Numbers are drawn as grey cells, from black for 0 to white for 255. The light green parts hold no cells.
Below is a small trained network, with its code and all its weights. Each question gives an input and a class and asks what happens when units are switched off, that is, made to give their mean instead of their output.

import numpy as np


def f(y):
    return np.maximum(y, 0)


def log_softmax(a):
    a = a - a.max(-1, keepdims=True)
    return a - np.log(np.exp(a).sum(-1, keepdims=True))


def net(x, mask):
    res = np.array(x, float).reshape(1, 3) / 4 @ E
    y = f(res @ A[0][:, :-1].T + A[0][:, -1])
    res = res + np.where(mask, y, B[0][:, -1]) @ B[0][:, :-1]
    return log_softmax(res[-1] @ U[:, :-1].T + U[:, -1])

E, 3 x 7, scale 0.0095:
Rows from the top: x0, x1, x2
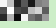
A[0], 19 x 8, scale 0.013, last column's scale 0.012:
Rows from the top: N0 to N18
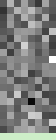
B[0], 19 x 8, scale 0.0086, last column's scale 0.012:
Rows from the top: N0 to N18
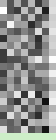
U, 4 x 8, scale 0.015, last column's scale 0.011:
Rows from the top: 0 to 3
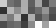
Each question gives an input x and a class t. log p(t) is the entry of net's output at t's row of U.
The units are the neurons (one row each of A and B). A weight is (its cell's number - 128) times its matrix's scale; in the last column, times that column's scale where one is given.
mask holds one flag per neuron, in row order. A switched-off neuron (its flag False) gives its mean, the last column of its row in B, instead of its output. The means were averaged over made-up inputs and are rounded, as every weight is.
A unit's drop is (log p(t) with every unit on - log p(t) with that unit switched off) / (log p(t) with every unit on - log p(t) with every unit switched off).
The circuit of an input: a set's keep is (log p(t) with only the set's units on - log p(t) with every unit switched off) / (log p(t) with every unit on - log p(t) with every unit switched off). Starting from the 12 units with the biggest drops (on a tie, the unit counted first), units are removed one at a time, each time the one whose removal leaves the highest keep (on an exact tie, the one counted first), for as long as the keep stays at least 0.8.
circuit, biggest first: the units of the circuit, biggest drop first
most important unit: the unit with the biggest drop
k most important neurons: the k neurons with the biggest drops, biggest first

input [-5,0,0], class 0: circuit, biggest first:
(N1)
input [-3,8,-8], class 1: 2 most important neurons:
(N16, N3)
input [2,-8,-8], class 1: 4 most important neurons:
(N10, N7, N5, N0)
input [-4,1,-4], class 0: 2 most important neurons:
(N1, N17)
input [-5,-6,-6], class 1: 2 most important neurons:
(N5, N7)
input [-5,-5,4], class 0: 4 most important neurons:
(N1, N18, N4, N16)
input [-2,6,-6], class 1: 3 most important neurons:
(N16, N3, N0)
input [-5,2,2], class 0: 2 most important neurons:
(N1, N18)
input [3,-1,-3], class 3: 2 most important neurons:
(N1, N18)
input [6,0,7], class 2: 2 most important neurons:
(N0, N1)
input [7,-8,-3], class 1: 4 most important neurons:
(N10, N1, N7, N5)
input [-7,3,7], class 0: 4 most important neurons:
(N1, N18, N4, N13)
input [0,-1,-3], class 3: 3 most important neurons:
(N0, N6, N2)
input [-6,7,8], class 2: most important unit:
N2
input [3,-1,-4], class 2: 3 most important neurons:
(N1, N4, N13)
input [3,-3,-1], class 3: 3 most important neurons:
(N1, N18, N16)
